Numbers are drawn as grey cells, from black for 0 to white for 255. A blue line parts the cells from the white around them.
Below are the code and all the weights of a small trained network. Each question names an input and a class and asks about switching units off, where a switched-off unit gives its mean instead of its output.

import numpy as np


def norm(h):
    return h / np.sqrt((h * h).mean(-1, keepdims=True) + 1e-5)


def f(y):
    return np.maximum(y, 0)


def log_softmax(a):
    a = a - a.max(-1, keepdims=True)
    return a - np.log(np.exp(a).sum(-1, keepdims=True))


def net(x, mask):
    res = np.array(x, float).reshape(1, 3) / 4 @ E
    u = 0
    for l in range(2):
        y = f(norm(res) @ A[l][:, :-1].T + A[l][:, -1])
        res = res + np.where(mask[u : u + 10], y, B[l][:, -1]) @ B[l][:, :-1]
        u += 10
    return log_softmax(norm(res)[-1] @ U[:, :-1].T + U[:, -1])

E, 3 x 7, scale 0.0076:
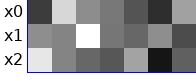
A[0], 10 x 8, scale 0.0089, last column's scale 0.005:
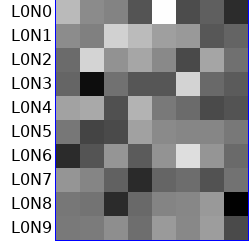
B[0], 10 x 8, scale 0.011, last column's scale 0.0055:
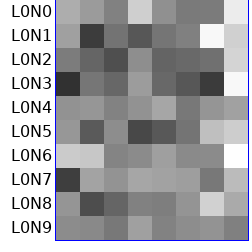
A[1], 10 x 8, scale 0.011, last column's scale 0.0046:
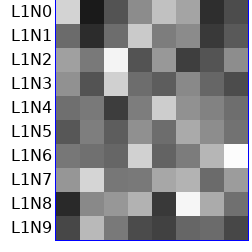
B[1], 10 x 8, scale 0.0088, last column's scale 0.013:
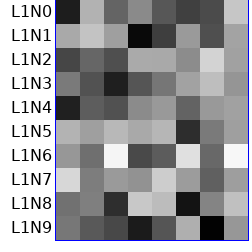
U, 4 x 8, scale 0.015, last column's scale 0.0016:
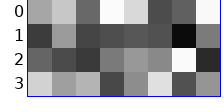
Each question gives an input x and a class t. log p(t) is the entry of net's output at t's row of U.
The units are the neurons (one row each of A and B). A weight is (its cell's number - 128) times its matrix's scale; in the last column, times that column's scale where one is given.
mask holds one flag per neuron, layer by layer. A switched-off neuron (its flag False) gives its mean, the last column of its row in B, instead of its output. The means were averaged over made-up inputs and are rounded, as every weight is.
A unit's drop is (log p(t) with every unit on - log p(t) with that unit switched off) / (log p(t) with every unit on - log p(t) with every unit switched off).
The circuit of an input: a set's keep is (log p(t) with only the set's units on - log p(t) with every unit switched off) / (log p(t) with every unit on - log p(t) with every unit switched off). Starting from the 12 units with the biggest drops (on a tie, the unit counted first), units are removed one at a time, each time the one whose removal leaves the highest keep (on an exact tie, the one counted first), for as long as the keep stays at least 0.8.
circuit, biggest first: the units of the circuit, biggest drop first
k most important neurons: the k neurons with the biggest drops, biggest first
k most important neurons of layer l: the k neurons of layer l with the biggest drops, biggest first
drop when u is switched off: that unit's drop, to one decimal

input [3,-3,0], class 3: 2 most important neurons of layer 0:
[L0N3 L0N1]
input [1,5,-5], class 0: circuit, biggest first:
[L1N8]
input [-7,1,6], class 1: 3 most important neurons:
[L1N0 L0N6 L1N1]
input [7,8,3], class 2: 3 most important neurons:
[L1N2 L0N3 L1N0]
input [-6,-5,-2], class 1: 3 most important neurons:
[L0N3 L0N1 L1N0]
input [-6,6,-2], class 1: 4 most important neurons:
[L0N3 L1N0 L0N5 L1N1]
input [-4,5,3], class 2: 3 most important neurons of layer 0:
[L0N1 L0N2 L0N3]
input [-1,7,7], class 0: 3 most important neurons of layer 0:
[L0N0 L0N5 L0N7]
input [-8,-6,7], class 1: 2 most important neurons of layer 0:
[L0N6 L0N1]
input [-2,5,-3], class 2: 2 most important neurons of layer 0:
[L0N1 L0N0]
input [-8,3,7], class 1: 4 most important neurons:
[L1N0 L0N6 L1N1 L1N8]
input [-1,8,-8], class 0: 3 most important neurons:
[L1N8 L0N5 L0N6]
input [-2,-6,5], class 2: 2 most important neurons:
[L0N8 L0N6]
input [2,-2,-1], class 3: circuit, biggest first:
[L1N6]
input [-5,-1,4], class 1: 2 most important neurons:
[L1N0 L0N6]
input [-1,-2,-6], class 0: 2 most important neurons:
[L0N6 L1N8]
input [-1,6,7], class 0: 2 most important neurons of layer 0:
[L0N0 L0N5]
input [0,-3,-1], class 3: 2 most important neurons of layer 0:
[L0N7 L0N1]
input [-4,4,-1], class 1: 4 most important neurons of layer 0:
[L0N3 L0N5 L0N0 L0N8]
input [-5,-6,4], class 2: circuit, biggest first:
[L0N5]
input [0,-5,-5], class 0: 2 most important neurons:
[L0N1 L1N8]
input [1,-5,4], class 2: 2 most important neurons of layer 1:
[L1N4 L1N1]
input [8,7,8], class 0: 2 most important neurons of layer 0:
[L0N3 L0N0]
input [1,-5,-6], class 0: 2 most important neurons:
[L1N8 L0N1]
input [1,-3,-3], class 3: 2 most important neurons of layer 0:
[L0N6 L0N7]
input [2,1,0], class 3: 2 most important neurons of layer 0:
[L0N2 L0N3]
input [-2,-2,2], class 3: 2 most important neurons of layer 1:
[L1N8 L1N6]
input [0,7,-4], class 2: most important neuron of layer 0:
[L0N1]
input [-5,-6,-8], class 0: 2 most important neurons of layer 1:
[L1N8 L1N5]
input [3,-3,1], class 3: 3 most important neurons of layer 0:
[L0N3 L0N1 L0N8]
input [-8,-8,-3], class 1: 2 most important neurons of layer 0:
[L0N3 L0N1]
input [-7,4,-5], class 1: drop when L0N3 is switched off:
1.8
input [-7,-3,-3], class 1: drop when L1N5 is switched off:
0.0
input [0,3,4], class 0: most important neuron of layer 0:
[L0N3]
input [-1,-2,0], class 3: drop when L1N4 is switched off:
0.1
